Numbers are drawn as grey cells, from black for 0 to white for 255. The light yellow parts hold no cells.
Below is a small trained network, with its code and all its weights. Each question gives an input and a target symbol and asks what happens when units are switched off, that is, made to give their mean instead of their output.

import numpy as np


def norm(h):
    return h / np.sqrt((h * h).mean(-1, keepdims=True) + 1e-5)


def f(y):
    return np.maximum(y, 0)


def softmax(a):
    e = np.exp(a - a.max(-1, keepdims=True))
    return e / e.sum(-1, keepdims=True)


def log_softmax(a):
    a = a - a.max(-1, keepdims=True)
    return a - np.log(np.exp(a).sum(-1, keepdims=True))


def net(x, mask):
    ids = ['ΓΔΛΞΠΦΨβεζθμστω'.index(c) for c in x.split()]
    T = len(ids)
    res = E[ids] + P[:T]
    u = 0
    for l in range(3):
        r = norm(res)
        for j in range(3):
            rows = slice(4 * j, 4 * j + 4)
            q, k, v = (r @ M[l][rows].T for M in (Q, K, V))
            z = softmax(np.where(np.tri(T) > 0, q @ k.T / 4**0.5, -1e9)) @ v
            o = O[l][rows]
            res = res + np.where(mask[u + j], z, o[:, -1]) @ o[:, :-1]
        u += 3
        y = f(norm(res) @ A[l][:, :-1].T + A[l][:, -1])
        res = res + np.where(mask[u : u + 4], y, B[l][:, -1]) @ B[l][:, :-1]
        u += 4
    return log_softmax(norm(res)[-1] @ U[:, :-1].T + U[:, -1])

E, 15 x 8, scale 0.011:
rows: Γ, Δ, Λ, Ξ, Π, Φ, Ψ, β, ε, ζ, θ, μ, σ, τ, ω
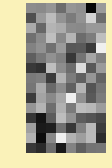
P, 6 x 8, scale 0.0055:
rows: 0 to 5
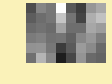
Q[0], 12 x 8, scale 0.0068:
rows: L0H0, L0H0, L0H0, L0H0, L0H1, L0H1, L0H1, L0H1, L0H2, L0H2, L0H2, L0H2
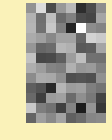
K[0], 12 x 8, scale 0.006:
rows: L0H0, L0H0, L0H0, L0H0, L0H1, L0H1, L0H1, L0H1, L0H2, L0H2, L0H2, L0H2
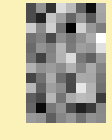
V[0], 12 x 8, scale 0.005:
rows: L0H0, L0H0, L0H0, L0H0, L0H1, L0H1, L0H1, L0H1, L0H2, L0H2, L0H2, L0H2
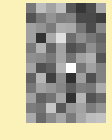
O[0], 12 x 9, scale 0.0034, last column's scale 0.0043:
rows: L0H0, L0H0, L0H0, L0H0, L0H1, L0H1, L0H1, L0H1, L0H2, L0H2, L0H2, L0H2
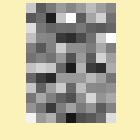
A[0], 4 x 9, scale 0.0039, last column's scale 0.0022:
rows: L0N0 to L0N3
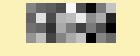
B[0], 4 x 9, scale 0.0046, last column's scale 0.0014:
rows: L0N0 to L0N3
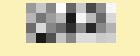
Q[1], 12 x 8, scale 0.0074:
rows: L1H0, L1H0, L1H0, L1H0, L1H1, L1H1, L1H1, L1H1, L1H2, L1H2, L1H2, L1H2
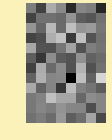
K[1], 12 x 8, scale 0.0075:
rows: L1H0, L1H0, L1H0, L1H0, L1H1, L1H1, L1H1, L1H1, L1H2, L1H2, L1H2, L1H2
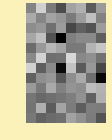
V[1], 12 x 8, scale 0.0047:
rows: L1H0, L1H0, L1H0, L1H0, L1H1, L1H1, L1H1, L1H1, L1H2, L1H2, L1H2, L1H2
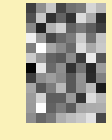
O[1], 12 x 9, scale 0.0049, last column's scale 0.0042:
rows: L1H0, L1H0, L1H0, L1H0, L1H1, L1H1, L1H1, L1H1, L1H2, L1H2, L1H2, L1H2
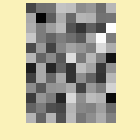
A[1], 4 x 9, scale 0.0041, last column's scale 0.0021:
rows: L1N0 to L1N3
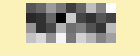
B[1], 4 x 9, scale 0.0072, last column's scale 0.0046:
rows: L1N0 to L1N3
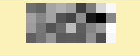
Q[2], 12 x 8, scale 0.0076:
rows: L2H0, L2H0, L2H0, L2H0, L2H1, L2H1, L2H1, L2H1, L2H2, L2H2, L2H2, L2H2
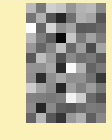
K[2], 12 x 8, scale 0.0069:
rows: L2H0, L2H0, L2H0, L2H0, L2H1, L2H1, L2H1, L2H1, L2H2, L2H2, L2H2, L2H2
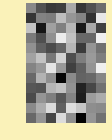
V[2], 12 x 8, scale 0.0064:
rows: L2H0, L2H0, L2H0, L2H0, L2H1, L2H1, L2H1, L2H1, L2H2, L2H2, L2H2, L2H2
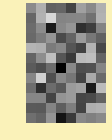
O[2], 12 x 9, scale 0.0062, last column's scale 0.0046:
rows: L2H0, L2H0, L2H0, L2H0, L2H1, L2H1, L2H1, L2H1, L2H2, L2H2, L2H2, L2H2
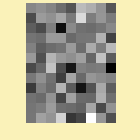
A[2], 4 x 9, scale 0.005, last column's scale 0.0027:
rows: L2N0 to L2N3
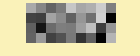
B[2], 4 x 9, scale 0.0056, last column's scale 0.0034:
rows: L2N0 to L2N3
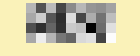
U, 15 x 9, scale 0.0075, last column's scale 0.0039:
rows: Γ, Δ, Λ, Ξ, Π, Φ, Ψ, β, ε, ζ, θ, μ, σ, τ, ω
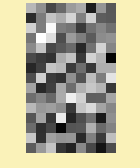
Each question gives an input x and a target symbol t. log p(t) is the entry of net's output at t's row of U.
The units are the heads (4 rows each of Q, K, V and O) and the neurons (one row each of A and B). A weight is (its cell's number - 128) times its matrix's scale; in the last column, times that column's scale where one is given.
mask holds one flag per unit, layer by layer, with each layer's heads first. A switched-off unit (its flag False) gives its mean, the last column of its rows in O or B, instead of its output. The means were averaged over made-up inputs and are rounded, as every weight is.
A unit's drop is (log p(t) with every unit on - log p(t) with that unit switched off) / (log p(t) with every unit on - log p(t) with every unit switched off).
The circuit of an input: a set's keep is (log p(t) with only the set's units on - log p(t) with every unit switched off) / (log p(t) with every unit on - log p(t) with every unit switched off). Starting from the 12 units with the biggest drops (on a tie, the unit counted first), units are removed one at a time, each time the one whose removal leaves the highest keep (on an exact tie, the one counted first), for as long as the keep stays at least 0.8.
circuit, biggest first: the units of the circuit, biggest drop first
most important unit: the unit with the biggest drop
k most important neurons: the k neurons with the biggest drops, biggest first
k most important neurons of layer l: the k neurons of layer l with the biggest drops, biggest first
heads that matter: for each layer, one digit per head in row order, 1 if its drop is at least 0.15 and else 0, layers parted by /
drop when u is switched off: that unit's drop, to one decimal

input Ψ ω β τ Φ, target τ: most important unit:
L1H1
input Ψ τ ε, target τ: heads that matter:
000 / 010 / 000
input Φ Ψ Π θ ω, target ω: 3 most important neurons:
[L1N1; L2N3; L0N1]
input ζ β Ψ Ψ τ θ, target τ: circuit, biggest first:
[L1H1; L2H0]
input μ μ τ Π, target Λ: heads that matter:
000 / 110 / 000
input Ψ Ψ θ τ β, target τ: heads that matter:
000 / 010 / 000
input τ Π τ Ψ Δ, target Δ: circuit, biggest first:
[L0H0; L1H0]
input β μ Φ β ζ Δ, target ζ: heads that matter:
000 / 000 / 001
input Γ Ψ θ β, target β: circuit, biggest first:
[L2H1; L1H2]
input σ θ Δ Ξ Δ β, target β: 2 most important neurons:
[L0N2; L1N0]
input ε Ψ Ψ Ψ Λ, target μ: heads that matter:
000 / 000 / 001
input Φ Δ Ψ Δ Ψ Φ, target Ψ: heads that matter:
000 / 000 / 010
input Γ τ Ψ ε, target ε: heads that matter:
000 / 100 / 000
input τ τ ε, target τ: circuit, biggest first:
[L1H1]
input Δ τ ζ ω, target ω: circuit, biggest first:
[L1N1; L2N3]
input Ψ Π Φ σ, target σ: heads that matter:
000 / 000 / 010
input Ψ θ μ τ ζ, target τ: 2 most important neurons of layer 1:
[L1N3; L1N2]
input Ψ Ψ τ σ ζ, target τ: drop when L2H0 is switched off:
0.3
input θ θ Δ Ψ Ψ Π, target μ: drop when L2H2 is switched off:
0.5
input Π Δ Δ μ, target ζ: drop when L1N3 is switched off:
0.1
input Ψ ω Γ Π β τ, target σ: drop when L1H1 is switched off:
0.2
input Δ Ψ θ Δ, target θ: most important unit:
L2H0
